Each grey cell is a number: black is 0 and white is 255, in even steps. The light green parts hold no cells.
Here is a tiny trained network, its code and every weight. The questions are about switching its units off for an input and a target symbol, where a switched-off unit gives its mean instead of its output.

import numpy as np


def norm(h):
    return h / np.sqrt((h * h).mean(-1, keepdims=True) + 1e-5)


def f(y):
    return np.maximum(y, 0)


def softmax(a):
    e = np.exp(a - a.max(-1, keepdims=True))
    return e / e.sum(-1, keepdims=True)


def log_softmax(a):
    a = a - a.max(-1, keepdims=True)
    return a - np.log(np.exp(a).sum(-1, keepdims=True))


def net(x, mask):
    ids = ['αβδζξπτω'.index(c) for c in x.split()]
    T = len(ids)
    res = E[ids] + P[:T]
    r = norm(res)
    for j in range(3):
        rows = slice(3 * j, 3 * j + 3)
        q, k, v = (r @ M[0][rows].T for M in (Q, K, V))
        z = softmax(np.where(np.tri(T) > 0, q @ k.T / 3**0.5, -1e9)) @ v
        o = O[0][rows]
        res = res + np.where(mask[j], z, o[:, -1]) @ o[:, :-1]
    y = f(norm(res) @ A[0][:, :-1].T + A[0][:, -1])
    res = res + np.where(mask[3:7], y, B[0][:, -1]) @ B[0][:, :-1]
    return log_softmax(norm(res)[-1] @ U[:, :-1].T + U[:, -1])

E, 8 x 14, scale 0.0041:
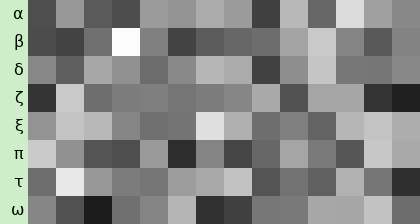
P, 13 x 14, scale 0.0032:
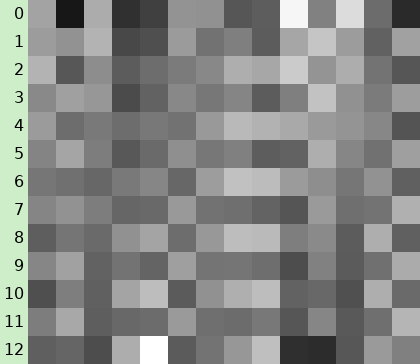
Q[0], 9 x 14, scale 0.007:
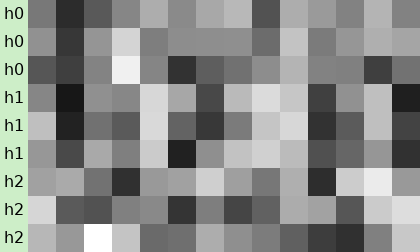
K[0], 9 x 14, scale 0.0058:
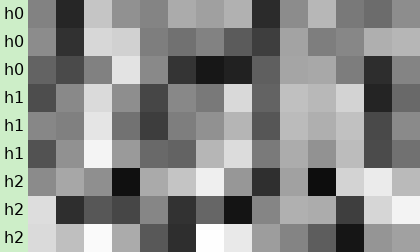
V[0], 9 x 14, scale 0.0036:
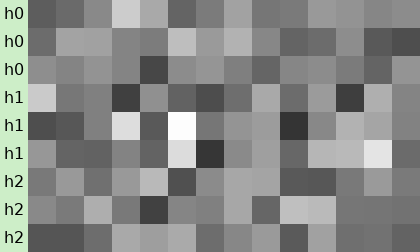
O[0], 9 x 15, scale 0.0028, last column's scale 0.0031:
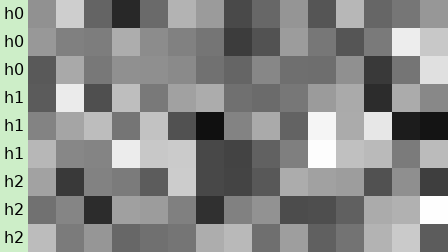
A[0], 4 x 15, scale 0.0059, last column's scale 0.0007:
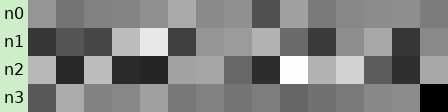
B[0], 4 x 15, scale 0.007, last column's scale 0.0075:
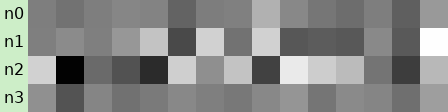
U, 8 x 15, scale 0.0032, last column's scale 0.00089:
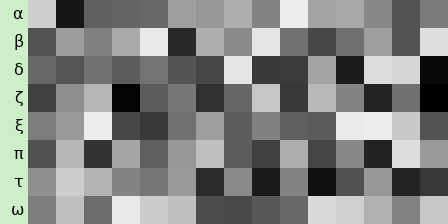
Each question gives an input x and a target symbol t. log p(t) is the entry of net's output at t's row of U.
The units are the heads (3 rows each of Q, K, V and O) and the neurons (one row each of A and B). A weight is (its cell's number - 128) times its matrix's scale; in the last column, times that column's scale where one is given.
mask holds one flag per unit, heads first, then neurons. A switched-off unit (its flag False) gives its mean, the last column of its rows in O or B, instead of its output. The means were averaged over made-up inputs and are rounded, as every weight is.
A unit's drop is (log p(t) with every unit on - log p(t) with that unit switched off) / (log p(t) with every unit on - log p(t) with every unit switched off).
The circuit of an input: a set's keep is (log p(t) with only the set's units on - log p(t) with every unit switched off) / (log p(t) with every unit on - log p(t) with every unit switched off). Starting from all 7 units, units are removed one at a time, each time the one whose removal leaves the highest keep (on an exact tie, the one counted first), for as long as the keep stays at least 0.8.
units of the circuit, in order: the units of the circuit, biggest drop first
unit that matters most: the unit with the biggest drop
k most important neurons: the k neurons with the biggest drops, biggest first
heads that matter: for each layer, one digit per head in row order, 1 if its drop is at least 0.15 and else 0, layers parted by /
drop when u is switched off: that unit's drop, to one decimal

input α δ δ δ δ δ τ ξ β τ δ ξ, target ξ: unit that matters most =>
n1
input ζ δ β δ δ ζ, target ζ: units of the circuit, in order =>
[n1, n2, h1, h2]
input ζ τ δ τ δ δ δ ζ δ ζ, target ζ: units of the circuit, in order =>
[n1, h2, h1, n2]
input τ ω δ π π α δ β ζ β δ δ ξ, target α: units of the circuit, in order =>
[h2, n2]
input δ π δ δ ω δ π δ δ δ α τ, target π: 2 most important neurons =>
[n1, n2]
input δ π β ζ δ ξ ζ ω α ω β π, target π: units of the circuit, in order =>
[h1, n1]
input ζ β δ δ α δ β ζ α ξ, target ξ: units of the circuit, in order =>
[n1, n2, h1, h2]
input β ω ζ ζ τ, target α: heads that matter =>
011
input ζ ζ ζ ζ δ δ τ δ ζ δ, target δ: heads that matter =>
010
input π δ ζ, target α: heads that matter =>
001
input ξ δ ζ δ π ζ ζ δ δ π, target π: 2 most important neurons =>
[n1, n2]
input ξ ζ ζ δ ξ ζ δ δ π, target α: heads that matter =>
001
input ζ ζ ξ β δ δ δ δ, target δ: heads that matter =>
011
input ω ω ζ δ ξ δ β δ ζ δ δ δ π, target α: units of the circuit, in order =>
[h2, n1]
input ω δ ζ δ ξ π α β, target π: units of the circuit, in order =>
[h1]
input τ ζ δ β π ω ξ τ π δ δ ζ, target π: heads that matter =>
010
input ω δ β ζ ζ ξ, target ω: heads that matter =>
010
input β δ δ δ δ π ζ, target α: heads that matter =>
101
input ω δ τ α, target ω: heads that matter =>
010
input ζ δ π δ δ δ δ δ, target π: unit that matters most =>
h1
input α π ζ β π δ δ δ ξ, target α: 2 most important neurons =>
[n2, n1]
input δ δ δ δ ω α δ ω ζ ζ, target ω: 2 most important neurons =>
[n1, n2]
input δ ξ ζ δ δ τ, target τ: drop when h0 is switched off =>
0.3
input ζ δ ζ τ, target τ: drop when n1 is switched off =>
1.2
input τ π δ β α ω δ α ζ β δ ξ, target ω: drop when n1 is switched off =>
0.1
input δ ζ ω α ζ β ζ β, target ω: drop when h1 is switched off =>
0.9
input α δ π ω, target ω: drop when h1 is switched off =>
0.5
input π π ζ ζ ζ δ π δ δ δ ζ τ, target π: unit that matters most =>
h1
